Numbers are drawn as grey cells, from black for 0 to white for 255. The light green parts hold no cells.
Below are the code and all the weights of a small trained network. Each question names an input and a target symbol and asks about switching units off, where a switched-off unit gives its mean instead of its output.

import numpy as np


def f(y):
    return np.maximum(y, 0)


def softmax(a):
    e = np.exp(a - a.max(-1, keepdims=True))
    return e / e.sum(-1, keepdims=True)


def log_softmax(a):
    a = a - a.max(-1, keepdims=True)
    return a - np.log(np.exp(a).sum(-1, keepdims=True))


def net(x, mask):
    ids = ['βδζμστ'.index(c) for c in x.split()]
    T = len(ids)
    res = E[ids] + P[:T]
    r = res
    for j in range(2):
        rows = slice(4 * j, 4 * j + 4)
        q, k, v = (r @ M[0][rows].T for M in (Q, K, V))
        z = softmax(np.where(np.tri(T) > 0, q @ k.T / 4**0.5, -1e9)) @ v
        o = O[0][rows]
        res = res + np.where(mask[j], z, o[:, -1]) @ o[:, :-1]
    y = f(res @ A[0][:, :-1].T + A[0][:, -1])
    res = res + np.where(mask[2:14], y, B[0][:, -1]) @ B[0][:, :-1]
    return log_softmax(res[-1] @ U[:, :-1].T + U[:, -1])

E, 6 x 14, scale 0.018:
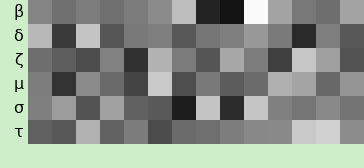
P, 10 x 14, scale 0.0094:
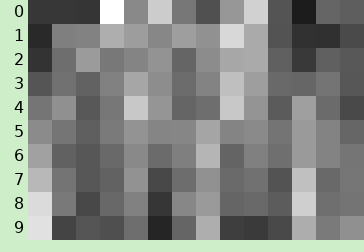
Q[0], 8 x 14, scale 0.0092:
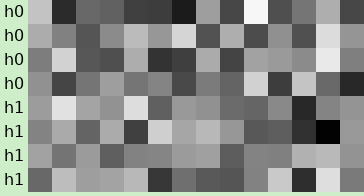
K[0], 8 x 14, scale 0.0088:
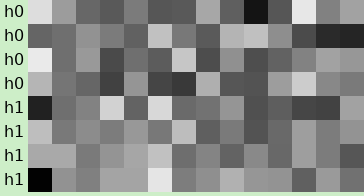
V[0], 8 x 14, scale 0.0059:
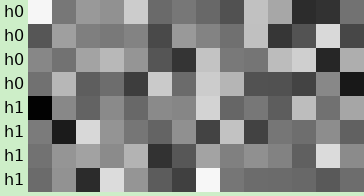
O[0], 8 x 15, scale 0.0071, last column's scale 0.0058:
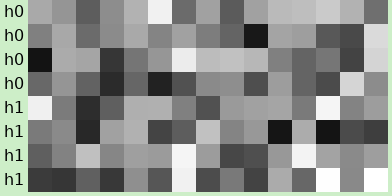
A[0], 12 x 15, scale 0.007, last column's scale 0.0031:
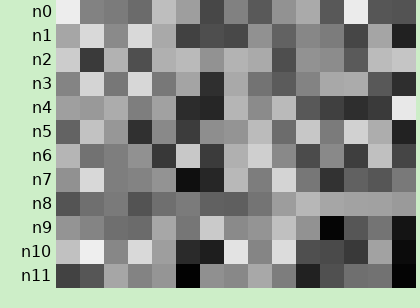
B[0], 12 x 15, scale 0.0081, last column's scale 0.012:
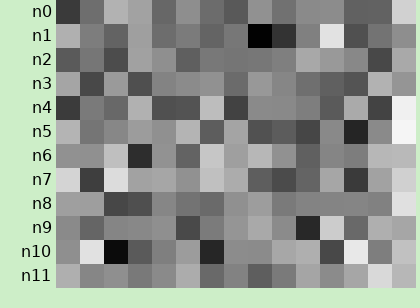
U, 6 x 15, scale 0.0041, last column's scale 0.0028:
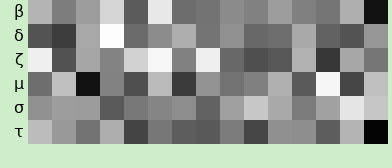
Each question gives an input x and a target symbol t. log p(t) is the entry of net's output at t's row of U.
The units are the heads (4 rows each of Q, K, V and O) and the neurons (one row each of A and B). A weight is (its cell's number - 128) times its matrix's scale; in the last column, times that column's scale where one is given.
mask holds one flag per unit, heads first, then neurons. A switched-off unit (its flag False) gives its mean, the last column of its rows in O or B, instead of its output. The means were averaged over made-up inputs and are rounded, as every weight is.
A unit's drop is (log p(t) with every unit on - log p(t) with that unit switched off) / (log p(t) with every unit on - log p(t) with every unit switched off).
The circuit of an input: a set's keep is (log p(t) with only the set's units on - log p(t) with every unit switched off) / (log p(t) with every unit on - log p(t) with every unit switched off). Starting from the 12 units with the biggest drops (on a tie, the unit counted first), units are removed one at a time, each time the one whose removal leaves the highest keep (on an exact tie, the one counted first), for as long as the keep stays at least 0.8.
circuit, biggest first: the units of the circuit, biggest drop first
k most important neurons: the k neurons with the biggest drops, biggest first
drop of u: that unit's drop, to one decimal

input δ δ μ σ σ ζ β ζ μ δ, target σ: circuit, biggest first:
h0
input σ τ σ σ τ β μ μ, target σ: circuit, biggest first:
n6, h1, h0, n5
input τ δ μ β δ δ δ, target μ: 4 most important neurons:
n10, n4, n5, n2
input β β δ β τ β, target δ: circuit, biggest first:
h0, h1, n4
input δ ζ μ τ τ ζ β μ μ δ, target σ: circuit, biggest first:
h0, n5
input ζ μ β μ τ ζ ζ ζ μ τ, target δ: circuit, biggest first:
h1, h0, n4
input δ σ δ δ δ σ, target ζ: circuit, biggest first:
n4, n7
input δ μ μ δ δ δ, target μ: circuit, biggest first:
n10, h1
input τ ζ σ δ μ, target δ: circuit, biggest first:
h1, n5
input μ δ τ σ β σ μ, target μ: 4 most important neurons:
n7, n2, n8, n6
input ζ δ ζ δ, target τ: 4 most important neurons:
n4, n7, n10, n1
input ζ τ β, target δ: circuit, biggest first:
h1, h0, n4
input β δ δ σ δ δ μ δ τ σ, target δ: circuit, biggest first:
h0, n10
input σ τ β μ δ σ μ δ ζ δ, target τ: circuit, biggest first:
h0
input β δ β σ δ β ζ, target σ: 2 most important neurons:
n6, n5
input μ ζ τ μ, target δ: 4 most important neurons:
n10, n5, n8, n11
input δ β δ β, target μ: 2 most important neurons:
n10, n5
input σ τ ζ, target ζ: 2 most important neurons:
n4, n10
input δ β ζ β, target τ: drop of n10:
0.2
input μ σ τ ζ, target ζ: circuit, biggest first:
h1
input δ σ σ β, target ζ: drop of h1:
0.5
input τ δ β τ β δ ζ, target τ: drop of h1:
0.3
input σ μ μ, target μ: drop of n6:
0.1
